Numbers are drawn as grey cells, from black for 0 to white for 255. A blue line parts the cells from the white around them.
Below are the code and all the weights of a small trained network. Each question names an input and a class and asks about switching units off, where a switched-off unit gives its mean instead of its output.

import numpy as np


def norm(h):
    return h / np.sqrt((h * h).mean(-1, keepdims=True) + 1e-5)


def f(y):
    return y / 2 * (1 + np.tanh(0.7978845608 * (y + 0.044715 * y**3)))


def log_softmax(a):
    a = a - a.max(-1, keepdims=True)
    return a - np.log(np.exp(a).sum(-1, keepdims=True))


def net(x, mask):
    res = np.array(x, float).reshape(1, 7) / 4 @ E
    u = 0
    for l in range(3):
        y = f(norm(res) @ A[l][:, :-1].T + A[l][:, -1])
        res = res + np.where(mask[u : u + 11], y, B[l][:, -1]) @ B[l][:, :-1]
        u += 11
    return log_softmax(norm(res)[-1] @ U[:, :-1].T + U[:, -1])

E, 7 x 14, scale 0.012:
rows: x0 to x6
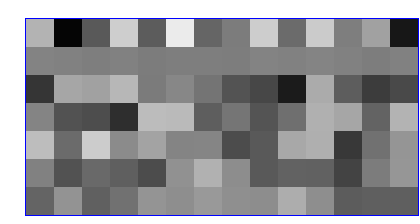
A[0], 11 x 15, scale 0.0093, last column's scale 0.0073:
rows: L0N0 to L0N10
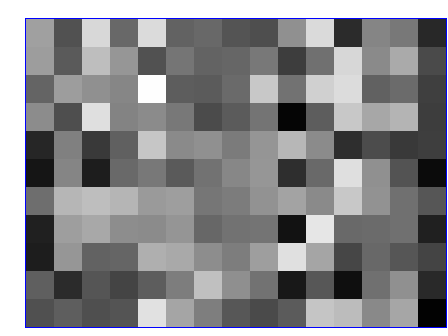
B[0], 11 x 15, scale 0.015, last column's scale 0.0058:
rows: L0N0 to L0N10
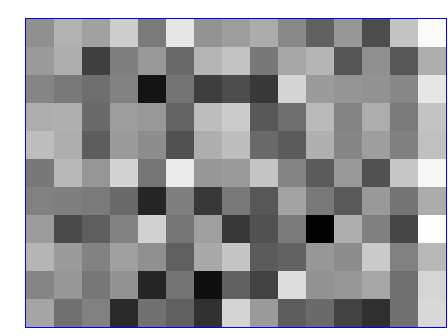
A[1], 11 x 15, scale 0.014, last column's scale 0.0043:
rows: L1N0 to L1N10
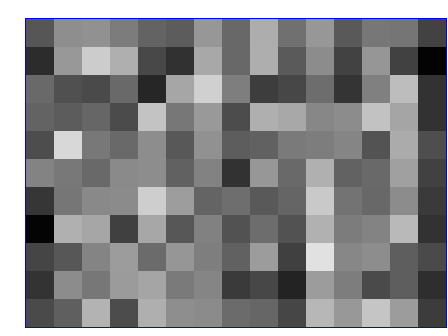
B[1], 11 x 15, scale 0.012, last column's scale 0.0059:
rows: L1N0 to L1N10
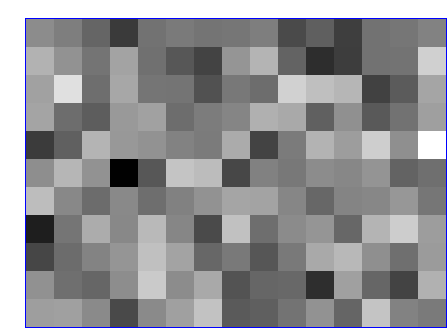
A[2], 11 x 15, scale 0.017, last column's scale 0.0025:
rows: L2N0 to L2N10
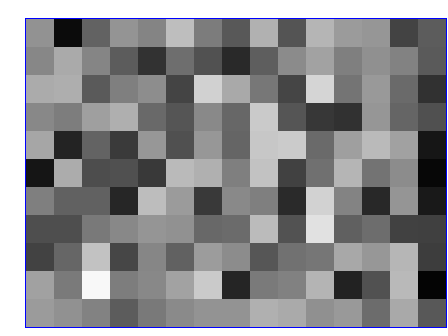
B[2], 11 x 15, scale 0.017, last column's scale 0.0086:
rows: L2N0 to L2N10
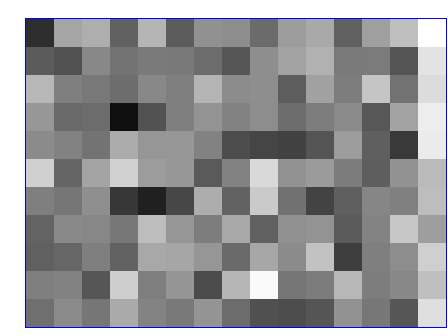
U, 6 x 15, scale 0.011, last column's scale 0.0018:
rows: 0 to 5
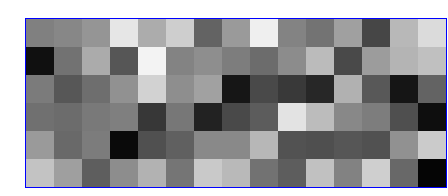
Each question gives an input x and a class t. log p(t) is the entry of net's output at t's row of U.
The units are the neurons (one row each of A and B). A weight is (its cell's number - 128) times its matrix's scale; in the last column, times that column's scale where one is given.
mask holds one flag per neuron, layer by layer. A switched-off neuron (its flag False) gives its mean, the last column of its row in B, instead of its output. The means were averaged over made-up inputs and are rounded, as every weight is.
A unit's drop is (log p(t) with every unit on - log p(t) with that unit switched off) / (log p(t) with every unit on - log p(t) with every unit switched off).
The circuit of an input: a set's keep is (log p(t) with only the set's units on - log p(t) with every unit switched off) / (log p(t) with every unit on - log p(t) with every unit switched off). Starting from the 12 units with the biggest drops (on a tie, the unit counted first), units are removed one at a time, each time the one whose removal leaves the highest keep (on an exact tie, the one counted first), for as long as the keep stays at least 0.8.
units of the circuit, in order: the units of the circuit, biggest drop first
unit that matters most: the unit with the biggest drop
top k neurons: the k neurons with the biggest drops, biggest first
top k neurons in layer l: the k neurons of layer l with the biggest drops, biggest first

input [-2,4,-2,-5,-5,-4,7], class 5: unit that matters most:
L0N8
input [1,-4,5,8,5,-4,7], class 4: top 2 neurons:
[L0N10, L2N6]
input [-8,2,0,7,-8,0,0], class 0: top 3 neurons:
[L0N5, L2N5, L2N0]
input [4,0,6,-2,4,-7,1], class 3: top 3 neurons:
[L0N2, L0N6, L2N4]
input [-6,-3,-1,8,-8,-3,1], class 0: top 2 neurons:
[L0N5, L2N5]
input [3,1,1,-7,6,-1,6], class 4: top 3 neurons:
[L2N3, L1N1, L0N5]
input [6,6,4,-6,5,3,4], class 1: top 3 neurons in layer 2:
[L2N0, L2N7, L2N6]
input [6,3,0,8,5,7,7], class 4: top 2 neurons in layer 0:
[L0N10, L0N2]
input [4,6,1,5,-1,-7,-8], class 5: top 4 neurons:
[L0N3, L0N1, L2N2, L0N9]
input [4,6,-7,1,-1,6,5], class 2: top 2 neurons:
[L2N4, L0N2]
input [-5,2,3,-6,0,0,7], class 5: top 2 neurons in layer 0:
[L0N4, L0N8]
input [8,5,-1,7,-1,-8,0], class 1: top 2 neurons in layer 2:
[L2N0, L2N7]
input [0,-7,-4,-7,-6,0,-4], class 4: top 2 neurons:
[L2N3, L0N0]
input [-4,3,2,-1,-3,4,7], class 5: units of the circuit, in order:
[L0N4]
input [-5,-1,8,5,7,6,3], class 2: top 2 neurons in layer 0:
[L0N7, L0N5]
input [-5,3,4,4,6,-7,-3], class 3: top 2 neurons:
[L0N2, L0N5]
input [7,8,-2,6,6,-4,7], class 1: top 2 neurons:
[L2N0, L0N5]
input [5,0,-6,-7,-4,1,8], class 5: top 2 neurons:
[L2N2, L0N8]
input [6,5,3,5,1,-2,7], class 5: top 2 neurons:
[L0N4, L0N8]
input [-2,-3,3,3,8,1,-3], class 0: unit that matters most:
L0N0
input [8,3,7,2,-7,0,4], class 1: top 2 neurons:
[L2N0, L0N0]
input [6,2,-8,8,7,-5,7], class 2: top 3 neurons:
[L2N4, L2N10, L0N5]
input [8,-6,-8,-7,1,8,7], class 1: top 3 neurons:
[L2N0, L0N7, L0N2]
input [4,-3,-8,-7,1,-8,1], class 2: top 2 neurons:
[L2N4, L0N9]
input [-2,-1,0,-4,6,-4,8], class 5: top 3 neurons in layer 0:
[L0N8, L0N4, L0N5]
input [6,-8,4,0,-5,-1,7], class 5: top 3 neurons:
[L0N4, L0N8, L2N2]
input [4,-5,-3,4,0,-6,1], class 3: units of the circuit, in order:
[L0N2]
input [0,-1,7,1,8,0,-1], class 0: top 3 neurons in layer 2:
[L2N9, L2N4, L2N10]
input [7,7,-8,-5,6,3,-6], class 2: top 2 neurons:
[L2N4, L1N4]
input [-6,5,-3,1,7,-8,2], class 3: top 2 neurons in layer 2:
[L2N1, L2N5]
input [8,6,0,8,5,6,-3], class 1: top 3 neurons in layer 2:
[L2N0, L2N7, L2N3]
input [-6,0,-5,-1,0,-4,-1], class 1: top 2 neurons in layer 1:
[L1N4, L1N7]
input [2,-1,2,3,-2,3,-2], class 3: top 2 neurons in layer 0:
[L0N9, L0N0]
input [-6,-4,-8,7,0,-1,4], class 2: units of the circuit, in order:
[L2N4]
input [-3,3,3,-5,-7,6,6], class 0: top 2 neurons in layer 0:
[L0N5, L0N2]
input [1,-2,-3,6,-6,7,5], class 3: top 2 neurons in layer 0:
[L0N9, L0N0]
